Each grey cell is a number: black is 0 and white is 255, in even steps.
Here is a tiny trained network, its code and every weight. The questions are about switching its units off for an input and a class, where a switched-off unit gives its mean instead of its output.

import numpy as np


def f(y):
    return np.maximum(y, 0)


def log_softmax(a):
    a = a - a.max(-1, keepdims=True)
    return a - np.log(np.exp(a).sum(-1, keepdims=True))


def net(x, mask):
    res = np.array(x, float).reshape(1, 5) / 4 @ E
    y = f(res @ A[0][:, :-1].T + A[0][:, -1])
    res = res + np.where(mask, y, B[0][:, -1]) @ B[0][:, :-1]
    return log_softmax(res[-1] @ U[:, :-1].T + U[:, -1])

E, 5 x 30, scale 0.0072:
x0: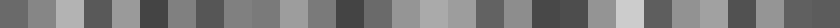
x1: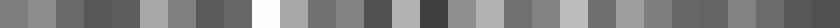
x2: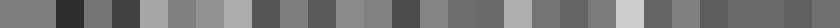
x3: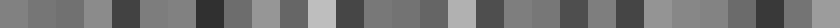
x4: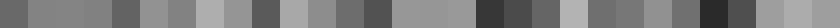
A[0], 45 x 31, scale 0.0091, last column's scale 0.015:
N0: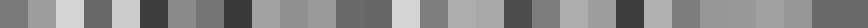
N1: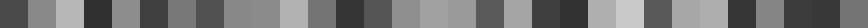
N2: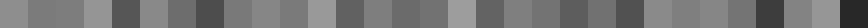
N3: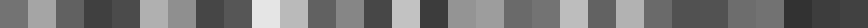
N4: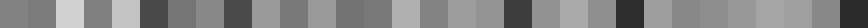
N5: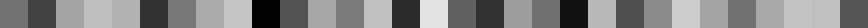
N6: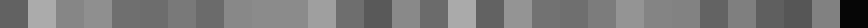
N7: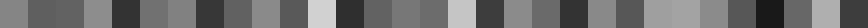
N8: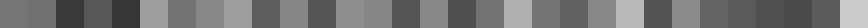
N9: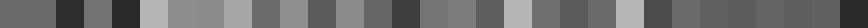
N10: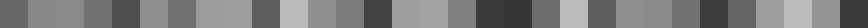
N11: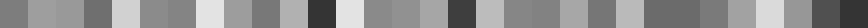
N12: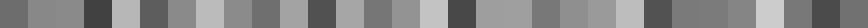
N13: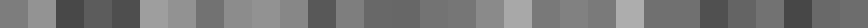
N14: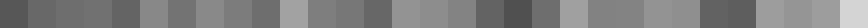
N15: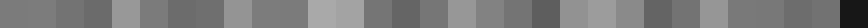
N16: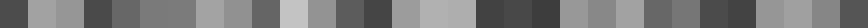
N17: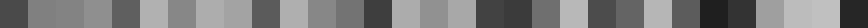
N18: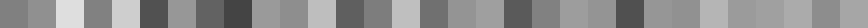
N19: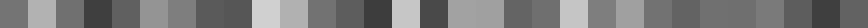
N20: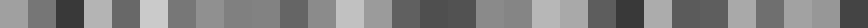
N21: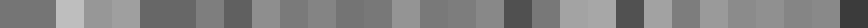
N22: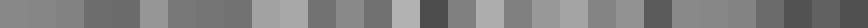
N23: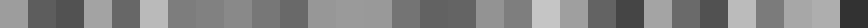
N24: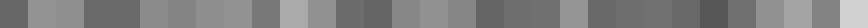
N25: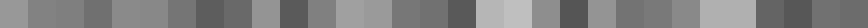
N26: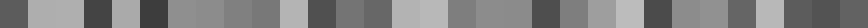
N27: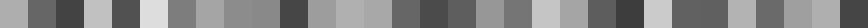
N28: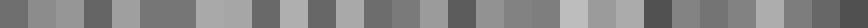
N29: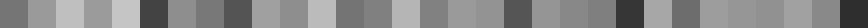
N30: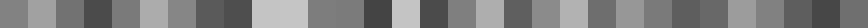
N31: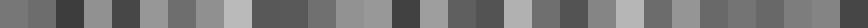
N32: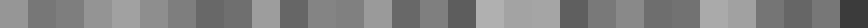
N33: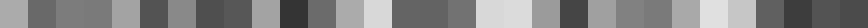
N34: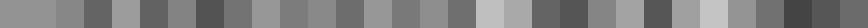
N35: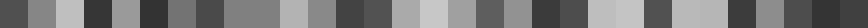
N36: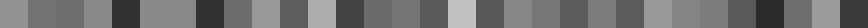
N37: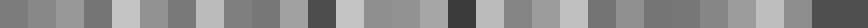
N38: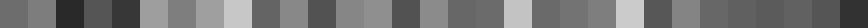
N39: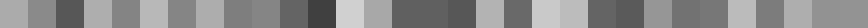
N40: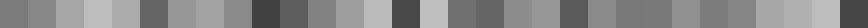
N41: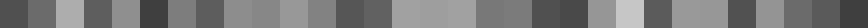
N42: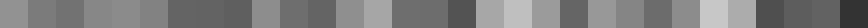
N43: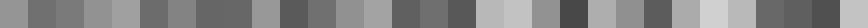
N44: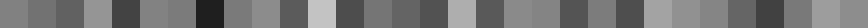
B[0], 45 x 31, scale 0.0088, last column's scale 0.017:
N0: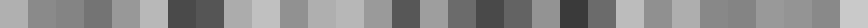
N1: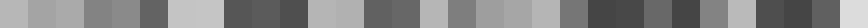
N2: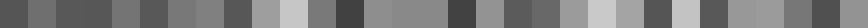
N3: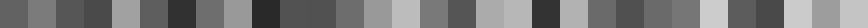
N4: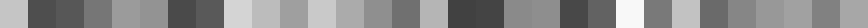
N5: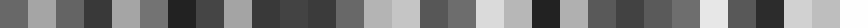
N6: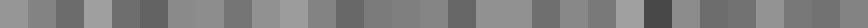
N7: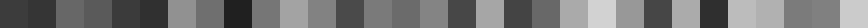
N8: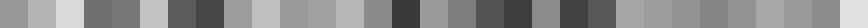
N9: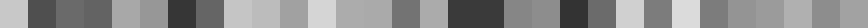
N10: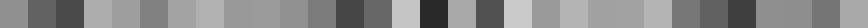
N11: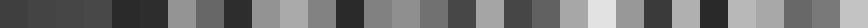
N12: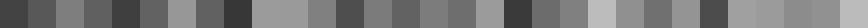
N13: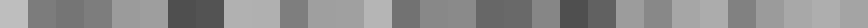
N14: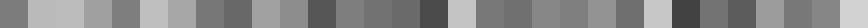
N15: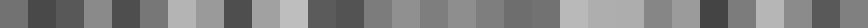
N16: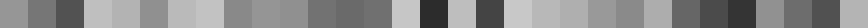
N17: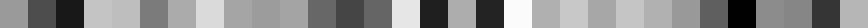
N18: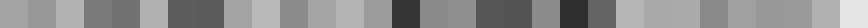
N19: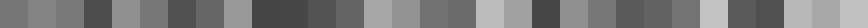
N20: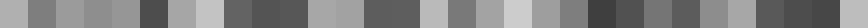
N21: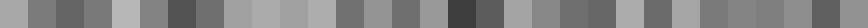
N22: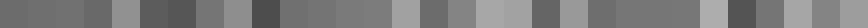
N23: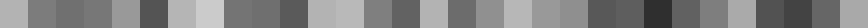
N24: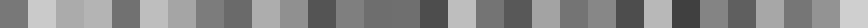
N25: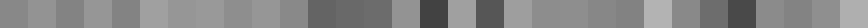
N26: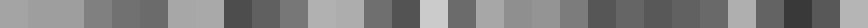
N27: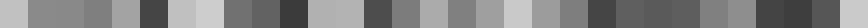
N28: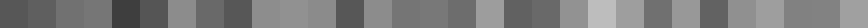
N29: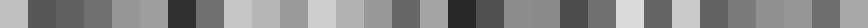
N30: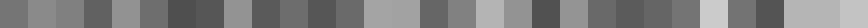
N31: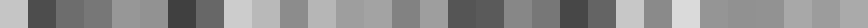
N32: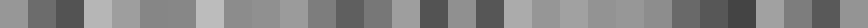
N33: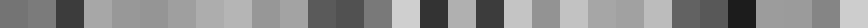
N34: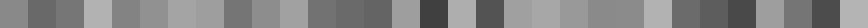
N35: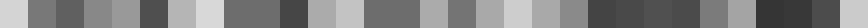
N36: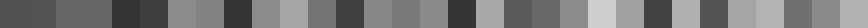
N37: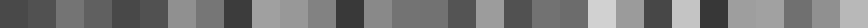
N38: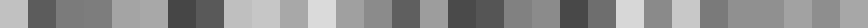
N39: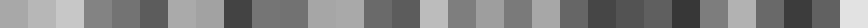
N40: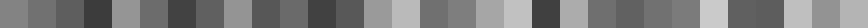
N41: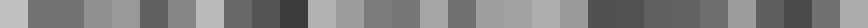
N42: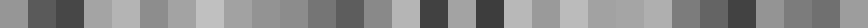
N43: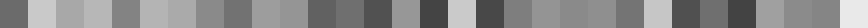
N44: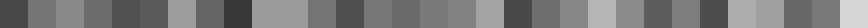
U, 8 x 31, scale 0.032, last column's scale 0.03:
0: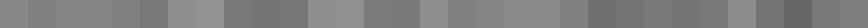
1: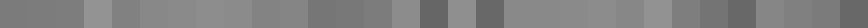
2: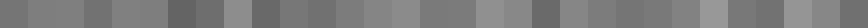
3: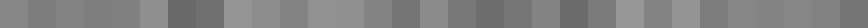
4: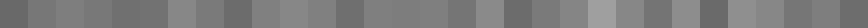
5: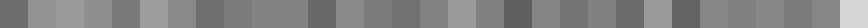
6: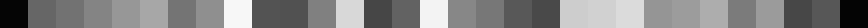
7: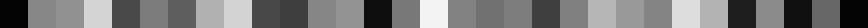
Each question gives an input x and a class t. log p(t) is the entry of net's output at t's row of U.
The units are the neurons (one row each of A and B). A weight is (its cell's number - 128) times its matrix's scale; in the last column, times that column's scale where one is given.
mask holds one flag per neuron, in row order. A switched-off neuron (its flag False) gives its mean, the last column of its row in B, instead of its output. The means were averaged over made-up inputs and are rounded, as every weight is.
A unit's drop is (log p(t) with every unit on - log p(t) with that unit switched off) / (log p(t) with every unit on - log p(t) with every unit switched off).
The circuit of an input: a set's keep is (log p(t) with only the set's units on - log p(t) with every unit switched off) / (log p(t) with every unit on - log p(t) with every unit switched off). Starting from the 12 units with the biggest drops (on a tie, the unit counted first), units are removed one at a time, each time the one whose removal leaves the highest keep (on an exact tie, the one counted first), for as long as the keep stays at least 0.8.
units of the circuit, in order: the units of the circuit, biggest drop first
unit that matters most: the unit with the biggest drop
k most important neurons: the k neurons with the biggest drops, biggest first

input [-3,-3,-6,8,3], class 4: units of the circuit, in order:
N7
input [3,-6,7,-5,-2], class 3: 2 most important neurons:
N8; N38
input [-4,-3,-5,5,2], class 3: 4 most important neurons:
N11; N18; N29; N4
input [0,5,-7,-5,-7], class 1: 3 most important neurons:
N33; N43; N34
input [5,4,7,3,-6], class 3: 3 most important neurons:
N8; N9; N38
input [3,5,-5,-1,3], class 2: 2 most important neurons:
N19; N3
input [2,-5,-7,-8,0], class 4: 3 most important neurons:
N11; N37; N12
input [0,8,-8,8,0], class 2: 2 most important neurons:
N3; N19
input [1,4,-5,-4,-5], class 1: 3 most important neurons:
N33; N43; N8
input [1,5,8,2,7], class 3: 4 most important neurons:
N9; N8; N38; N13
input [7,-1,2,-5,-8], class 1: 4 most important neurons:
N33; N43; N34; N42
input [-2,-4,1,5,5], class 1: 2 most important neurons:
N17; N11
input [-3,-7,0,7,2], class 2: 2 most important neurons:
N5; N40
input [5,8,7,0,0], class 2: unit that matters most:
N3
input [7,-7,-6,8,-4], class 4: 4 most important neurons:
N7; N44; N36; N2
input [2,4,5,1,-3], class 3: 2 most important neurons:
N5; N8
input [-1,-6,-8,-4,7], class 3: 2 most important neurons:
N4; N18
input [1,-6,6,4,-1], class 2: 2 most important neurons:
N5; N18
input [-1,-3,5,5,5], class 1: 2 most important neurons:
N17; N18
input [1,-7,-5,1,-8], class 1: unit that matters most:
N33
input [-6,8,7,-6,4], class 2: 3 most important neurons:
N3; N30; N19
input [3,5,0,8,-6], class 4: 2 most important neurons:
N7; N36
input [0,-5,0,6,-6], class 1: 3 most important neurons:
N33; N43; N11
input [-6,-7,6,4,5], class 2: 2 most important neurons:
N5; N40
